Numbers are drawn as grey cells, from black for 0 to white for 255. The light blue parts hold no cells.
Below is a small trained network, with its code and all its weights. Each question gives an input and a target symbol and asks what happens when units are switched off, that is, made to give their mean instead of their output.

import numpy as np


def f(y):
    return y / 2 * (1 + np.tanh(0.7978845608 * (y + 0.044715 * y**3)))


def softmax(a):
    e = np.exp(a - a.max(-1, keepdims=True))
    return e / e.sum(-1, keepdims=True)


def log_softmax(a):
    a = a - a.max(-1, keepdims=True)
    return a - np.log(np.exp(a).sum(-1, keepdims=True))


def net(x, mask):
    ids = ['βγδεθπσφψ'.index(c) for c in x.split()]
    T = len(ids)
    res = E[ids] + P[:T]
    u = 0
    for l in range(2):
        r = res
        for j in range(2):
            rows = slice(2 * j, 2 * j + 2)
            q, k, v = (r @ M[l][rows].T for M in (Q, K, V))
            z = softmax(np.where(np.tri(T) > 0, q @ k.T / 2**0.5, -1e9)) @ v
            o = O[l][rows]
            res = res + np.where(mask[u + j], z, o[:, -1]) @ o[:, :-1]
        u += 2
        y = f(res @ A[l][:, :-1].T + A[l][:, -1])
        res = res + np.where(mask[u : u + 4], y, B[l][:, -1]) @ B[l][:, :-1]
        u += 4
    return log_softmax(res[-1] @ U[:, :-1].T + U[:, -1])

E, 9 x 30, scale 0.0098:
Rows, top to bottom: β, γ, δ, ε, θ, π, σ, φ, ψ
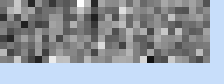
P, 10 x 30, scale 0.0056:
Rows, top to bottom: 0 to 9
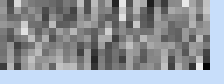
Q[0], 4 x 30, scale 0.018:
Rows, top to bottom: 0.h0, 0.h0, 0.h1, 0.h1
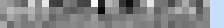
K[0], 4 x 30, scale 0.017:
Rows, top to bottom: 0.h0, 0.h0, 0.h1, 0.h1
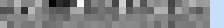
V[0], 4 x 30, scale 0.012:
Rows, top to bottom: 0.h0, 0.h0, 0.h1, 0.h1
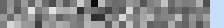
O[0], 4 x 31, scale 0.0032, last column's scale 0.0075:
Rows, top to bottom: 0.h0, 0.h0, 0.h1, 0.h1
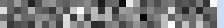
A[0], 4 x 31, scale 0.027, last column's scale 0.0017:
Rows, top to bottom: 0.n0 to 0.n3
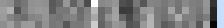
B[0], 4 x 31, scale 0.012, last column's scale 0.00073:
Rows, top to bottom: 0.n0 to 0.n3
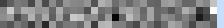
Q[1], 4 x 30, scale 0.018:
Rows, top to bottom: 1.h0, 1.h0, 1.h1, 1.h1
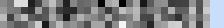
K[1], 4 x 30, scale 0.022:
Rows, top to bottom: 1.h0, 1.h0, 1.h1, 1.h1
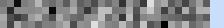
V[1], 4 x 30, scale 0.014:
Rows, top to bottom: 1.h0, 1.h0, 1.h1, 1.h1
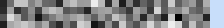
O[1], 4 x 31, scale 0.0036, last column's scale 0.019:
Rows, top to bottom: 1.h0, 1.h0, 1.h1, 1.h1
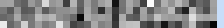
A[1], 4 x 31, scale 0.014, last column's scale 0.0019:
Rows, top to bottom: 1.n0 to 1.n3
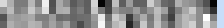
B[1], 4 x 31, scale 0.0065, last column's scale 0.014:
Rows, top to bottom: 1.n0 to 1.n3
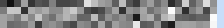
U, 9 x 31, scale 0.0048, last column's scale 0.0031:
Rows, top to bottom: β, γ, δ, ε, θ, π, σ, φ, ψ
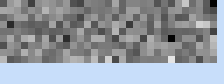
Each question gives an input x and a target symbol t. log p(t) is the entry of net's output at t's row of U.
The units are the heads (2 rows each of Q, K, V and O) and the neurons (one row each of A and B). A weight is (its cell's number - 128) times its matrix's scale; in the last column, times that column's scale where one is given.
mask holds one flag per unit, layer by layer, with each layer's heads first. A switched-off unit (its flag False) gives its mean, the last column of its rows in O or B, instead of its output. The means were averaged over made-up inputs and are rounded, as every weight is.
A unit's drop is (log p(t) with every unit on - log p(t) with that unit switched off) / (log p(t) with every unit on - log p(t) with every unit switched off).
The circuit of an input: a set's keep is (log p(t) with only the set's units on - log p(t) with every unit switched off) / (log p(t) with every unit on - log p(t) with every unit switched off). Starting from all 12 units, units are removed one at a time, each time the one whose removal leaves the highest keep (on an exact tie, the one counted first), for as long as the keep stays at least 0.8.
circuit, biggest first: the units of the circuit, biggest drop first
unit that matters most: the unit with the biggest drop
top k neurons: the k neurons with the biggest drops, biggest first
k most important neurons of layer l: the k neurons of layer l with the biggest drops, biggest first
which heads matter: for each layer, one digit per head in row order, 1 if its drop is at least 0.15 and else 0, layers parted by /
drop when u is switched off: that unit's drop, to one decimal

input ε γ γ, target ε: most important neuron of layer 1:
[1.n3]
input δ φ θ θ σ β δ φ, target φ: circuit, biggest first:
[1.n2 1.h0]
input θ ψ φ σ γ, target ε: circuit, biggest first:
[0.h0 0.n3]
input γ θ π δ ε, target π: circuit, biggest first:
[1.h1 1.h0]
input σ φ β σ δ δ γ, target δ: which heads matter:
11 / 11
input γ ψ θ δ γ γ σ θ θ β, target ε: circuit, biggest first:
[0.h0 1.n3]
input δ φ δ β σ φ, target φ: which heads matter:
10 / 10
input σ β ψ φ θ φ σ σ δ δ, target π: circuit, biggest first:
[0.h0 1.n3]
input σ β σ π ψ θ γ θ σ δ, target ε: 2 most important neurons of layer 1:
[1.n2 1.n3]
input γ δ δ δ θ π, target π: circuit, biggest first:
[0.h0 1.h1 1.h0]
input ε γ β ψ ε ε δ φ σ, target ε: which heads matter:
11 / 00
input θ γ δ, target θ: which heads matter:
00 / 11
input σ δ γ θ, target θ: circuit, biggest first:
[0.h0 1.h1 1.h0]
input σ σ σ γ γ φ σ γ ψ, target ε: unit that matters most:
1.h0
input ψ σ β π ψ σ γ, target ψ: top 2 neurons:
[1.n3 0.n3]
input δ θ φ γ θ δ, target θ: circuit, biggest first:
[1.h1 1.h0]
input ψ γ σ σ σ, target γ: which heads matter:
11 / 00
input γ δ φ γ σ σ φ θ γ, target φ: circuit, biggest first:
[1.h0 1.n2]
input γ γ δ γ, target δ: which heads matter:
00 / 11
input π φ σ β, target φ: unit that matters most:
1.n2
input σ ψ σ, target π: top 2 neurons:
[0.n1 0.n0]
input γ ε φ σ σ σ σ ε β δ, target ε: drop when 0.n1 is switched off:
0.0
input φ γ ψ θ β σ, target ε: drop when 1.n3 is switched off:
0.2
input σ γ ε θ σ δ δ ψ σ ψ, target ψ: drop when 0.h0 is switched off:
0.7
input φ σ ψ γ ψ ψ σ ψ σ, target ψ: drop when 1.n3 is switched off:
0.2
